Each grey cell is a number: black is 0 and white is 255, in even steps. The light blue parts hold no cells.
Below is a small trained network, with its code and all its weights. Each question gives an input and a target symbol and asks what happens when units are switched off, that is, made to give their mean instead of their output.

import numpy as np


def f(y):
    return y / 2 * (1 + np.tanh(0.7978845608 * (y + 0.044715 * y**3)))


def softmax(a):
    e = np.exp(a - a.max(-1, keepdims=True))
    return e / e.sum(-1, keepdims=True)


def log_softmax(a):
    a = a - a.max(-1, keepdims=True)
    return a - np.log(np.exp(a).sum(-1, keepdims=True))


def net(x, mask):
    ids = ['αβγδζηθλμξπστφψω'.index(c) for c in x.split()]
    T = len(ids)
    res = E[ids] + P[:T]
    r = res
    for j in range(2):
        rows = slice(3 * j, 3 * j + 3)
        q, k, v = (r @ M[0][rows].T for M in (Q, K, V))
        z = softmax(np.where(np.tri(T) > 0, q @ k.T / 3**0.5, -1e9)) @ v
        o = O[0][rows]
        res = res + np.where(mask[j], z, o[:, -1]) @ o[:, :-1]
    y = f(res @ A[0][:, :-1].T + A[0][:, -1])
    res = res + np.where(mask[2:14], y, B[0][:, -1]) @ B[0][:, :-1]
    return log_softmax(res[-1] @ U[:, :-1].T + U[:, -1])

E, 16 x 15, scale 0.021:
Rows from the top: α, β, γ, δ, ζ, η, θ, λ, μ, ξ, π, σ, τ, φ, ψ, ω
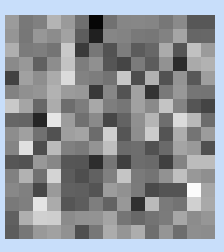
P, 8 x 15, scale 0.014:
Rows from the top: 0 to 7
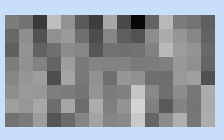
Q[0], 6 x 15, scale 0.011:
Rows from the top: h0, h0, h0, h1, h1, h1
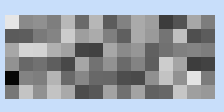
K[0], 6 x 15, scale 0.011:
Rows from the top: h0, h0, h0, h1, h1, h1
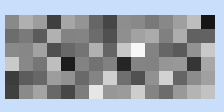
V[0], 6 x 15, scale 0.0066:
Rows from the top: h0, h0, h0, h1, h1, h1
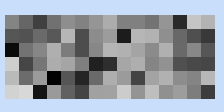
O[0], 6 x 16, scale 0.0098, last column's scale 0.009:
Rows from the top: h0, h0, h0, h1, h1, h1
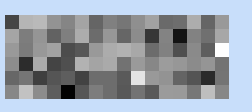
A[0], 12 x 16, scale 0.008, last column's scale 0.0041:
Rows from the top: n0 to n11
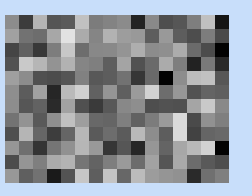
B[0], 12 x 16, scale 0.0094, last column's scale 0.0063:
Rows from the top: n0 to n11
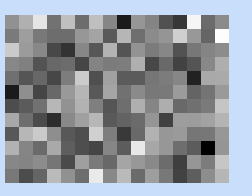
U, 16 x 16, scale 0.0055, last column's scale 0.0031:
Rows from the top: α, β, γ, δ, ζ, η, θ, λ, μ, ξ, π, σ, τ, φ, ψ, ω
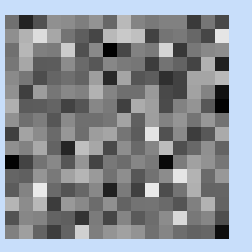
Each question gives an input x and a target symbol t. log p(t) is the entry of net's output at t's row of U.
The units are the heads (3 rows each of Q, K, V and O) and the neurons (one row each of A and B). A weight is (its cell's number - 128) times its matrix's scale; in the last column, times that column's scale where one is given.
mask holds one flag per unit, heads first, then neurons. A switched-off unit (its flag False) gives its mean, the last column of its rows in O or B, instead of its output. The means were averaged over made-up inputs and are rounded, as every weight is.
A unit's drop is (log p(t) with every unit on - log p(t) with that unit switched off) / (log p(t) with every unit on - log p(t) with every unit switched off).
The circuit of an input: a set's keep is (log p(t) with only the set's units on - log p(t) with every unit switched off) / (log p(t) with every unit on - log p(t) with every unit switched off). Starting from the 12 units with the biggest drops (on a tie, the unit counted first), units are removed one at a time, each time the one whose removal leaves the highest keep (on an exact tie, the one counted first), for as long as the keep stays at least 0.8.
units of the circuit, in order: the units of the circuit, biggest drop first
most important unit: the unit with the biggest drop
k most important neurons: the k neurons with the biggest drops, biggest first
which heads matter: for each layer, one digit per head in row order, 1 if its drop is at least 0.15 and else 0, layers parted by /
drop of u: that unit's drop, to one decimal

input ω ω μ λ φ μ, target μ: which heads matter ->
00
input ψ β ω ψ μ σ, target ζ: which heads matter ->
11
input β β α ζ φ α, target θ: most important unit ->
h0
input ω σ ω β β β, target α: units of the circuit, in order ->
(h1 n11 h0)
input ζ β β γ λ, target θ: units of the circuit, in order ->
(h0 n9 n2)
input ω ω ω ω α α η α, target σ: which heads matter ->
01
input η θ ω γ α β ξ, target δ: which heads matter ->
01
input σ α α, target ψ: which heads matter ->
11
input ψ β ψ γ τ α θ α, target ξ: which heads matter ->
01
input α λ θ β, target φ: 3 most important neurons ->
(n0 n4 n1)
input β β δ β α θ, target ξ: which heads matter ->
01
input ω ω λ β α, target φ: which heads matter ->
11
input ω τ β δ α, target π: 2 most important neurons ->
(n5 n10)
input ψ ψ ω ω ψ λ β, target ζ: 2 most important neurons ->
(n7 n3)
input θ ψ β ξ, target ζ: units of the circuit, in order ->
(h1 n7 h0)
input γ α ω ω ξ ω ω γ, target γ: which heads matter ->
00
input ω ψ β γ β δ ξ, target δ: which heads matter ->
01
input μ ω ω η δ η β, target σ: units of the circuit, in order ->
(h1 h0 n1)
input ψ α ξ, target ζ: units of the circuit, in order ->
(h1 n7 h0 n10)
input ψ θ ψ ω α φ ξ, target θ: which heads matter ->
11
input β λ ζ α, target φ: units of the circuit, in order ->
(h1 n0 n4)
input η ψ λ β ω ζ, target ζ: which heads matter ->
10
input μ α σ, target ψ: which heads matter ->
11
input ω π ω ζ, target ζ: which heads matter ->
00
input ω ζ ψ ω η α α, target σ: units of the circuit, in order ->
(h1 n1 h0)
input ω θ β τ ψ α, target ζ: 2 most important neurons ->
(n7 n3)
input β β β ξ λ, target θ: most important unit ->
n9
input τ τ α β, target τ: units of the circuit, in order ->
(h0 n8 n10)
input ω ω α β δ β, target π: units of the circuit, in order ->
(h0 n5 h1)
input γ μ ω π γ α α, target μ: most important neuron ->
(n5)
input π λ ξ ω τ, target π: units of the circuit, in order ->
(n4 h0)
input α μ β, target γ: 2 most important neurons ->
(n6 n8)
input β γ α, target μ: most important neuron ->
(n8)
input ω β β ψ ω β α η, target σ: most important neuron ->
(n1)
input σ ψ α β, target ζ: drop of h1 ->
0.6
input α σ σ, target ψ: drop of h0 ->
0.4
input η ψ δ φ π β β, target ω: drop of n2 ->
0.5
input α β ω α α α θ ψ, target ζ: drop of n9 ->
0.0
